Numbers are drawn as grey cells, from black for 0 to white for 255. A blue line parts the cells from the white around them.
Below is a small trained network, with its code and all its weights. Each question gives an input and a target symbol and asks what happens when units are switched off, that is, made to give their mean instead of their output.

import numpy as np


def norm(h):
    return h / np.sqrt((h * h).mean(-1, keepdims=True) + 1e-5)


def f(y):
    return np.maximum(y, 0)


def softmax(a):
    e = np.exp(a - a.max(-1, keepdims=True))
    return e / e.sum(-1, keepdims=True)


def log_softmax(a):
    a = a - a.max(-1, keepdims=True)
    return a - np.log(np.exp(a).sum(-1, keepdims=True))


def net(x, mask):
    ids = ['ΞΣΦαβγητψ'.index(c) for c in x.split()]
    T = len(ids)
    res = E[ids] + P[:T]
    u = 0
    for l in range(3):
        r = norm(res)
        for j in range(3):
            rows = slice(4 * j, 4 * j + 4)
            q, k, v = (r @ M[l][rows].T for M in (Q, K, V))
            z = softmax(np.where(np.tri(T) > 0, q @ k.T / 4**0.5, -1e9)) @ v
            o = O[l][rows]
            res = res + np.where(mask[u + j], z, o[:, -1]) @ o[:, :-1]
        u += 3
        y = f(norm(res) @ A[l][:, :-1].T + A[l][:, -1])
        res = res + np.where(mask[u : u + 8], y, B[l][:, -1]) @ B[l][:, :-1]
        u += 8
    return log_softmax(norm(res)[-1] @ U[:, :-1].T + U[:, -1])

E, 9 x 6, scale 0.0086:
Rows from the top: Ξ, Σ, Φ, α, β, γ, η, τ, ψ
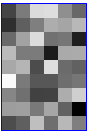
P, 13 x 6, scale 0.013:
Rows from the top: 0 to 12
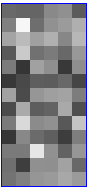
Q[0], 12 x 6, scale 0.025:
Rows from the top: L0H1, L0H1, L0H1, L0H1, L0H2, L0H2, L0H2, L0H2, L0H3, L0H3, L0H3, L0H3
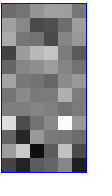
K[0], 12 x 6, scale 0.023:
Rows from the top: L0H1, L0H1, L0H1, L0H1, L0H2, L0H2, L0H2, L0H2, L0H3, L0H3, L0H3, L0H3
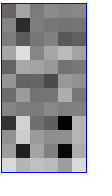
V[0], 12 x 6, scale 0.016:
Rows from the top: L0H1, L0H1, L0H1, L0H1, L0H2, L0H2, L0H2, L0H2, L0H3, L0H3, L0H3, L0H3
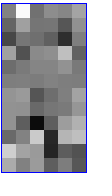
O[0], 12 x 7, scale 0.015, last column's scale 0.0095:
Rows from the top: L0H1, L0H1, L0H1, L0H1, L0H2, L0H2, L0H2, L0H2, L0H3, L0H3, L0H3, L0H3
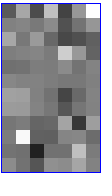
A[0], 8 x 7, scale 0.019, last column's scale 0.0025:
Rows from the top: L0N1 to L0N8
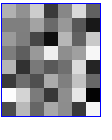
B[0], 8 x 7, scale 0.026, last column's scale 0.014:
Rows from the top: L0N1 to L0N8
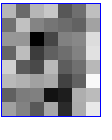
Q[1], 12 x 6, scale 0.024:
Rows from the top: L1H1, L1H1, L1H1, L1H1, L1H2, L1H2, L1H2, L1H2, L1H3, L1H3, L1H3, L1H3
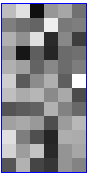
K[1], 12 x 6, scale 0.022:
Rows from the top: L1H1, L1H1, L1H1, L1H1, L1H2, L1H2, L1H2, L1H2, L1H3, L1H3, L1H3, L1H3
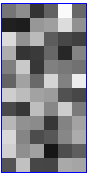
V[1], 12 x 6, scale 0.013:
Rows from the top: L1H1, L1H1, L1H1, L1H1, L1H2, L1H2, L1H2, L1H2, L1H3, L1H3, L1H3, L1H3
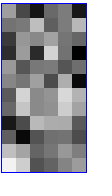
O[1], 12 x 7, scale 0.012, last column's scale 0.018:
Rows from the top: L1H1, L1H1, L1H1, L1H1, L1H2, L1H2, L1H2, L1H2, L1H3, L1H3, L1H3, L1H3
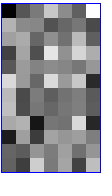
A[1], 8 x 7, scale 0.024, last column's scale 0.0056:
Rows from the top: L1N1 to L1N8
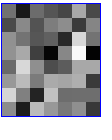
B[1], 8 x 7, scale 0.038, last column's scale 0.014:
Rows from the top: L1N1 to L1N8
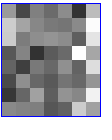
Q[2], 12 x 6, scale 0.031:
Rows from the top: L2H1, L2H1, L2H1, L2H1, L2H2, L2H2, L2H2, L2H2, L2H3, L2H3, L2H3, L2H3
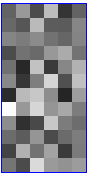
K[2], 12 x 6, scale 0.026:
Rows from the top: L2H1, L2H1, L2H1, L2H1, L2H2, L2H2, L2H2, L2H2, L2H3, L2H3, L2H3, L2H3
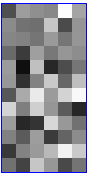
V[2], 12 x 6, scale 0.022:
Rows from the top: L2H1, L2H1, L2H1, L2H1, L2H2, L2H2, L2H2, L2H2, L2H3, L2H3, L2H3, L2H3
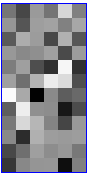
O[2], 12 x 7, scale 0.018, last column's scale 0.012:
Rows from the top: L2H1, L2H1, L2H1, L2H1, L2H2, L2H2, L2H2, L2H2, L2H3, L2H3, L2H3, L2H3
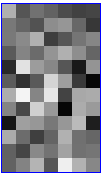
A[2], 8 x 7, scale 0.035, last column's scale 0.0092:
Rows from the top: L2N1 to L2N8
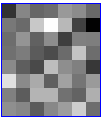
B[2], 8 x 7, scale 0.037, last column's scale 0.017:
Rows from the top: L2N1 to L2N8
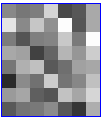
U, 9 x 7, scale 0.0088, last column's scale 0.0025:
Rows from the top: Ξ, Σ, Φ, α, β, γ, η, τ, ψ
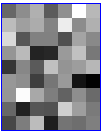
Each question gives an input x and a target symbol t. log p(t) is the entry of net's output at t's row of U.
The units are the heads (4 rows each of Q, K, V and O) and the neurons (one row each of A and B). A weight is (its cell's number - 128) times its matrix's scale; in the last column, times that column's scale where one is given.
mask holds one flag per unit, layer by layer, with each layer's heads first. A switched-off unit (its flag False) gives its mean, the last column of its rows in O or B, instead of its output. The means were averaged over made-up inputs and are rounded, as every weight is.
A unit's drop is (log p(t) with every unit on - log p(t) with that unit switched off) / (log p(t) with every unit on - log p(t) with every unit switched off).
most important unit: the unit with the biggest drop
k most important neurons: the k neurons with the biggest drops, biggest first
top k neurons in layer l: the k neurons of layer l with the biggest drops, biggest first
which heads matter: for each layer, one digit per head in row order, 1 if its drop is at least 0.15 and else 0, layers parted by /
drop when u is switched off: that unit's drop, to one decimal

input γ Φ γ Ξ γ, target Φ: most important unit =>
L0H3
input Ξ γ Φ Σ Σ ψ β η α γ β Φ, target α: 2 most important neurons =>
(L0N6, L1N4)
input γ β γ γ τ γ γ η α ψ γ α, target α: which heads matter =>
001 / 000 / 000
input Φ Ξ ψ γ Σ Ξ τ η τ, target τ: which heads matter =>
111 / 000 / 010
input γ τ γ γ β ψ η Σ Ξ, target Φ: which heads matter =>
101 / 000 / 010
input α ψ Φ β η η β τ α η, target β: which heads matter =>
101 / 000 / 000
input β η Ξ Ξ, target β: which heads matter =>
001 / 001 / 000
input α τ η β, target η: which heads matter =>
001 / 000 / 010
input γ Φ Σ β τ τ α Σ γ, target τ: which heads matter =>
101 / 000 / 000
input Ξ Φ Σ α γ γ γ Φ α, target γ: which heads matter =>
101 / 000 / 010
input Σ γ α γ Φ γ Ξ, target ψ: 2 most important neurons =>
(L0N6, L1N6)
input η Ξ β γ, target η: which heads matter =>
101 / 000 / 000
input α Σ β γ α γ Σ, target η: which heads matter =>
101 / 000 / 010
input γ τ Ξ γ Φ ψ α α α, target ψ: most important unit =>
L0N1
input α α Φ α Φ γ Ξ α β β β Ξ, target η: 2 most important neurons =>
(L1N4, L0N3)
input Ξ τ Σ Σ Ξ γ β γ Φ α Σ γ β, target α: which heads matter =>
111 / 101 / 000
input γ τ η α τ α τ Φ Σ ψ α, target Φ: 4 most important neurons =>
(L0N7, L0N1, L0N5, L1N1)
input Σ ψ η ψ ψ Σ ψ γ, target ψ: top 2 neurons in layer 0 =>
(L0N1, L0N7)
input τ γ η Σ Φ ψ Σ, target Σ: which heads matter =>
101 / 010 / 000
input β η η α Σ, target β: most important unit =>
L0H3
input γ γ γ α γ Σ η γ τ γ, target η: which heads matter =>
101 / 001 / 000
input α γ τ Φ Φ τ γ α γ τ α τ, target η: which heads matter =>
101 / 000 / 010
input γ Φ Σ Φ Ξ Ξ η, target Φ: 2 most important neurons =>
(L0N7, L0N1)
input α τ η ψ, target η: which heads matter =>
001 / 000 / 010
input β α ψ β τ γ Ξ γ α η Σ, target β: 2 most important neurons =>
(L0N6, L0N3)
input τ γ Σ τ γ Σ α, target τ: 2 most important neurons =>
(L1N8, L0N5)
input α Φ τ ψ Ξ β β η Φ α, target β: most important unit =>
L2N6
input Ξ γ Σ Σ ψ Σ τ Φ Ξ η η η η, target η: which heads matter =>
101 / 001 / 000
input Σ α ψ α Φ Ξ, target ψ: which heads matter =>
101 / 011 / 000
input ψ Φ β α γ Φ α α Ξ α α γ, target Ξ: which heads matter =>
101 / 000 / 000
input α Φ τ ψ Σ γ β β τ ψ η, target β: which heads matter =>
100 / 000 / 000
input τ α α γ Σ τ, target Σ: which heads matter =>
101 / 010 / 000
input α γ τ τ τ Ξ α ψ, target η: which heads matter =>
101 / 000 / 010
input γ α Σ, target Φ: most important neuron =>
(L0N3)
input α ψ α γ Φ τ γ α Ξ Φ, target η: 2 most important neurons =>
(L1N4, L0N3)
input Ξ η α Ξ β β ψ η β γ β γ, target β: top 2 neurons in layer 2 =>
(L2N6, L2N8)
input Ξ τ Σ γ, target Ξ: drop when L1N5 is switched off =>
0.0
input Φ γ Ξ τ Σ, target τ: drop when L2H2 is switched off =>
0.7
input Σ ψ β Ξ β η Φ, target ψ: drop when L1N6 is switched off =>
0.2
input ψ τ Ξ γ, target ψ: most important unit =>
L0H1
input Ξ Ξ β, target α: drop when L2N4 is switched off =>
0.1
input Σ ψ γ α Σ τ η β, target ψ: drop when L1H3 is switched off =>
0.6
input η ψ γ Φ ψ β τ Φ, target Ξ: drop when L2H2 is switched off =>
0.2
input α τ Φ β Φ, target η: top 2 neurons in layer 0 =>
(L0N4, L0N3)
